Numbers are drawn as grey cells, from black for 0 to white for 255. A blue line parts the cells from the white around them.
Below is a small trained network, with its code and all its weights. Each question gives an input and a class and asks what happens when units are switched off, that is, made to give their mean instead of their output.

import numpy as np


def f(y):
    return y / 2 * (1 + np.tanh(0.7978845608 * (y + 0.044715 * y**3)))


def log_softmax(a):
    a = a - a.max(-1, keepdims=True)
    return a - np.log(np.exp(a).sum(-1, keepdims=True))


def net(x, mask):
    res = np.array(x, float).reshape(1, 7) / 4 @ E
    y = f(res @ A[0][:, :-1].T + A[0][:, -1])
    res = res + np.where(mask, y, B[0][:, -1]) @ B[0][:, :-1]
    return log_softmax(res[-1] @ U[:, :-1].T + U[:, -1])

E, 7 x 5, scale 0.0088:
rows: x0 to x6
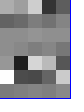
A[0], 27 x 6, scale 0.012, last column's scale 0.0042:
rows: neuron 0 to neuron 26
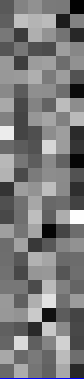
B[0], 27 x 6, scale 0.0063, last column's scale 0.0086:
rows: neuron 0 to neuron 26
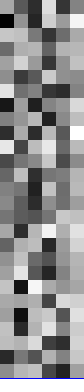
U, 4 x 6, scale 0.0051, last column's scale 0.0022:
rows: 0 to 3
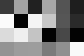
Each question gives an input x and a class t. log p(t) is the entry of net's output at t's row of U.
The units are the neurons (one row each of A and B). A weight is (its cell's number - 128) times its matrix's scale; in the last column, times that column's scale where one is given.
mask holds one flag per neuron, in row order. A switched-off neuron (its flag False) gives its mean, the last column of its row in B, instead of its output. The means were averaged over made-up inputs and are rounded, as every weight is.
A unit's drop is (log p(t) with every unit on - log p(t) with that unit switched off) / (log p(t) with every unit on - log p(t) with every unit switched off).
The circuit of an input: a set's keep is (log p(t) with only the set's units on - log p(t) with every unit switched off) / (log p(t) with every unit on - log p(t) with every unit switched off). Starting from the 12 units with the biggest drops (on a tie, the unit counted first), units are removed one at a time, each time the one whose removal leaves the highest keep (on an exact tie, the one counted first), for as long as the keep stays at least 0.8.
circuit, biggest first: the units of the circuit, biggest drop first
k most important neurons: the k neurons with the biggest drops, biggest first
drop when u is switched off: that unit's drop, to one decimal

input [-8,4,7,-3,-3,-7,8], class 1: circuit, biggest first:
[neuron 23; neuron 10]
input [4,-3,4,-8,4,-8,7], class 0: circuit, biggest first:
[neuron 1]
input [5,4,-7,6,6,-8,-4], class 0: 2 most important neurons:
[neuron 1; neuron 14]
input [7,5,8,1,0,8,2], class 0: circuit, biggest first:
[neuron 7; neuron 9]
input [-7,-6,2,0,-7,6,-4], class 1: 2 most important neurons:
[neuron 23; neuron 20]
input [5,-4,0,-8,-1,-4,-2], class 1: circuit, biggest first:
[neuron 22; neuron 16]
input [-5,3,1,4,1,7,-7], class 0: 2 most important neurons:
[neuron 9; neuron 7]
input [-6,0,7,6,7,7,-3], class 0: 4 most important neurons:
[neuron 9; neuron 7; neuron 12; neuron 25]
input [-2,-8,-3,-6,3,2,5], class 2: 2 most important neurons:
[neuron 1; neuron 16]
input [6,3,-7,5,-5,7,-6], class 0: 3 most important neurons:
[neuron 9; neuron 7; neuron 25]
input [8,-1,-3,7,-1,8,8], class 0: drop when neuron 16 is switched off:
-0.1
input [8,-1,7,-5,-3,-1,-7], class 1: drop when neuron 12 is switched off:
0.0
